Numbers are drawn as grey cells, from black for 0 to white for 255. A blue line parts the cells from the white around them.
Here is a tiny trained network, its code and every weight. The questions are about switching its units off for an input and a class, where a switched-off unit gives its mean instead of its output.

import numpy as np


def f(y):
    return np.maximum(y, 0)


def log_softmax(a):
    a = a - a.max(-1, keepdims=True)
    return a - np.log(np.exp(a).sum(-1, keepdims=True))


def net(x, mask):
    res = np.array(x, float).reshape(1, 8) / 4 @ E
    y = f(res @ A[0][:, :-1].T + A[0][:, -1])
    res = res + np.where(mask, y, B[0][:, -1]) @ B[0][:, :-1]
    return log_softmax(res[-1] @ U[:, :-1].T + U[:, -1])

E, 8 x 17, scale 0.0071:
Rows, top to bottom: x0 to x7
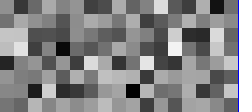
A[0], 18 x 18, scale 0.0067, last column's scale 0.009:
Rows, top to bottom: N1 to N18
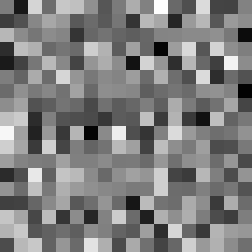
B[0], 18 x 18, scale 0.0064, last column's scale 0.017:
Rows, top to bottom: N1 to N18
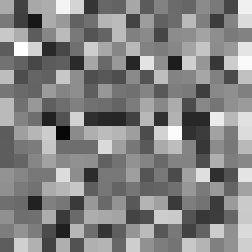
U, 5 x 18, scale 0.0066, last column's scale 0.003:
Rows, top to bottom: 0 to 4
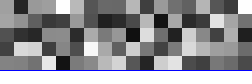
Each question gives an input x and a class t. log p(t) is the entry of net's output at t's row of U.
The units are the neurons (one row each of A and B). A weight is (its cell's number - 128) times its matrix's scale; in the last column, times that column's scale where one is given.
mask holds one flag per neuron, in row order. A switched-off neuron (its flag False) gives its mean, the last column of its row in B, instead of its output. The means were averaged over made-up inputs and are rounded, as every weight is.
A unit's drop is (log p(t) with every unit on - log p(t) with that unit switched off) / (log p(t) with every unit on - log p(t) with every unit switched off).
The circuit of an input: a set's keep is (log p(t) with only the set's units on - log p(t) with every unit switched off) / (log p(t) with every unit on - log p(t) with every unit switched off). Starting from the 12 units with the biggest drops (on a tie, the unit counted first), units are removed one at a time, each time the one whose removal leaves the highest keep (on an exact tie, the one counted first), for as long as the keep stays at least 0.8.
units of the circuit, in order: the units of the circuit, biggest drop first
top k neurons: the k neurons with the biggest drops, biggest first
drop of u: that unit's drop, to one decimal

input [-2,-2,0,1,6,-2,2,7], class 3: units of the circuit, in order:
[N4]
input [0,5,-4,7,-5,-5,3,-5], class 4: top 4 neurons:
[N10, N16, N11, N5]
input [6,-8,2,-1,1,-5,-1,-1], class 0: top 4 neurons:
[N1, N13, N5, N4]
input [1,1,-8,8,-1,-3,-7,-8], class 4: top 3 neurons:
[N9, N17, N5]
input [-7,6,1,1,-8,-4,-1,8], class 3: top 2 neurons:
[N4, N18]
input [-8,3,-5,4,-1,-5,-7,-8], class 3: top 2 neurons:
[N4, N18]
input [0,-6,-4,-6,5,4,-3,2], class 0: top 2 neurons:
[N1, N13]
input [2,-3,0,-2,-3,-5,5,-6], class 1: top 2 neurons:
[N9, N13]
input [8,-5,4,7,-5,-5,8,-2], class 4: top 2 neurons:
[N10, N16]
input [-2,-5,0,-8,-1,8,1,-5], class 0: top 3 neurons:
[N1, N6, N13]
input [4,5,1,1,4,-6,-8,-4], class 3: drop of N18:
0.2
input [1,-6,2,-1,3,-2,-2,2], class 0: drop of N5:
0.5
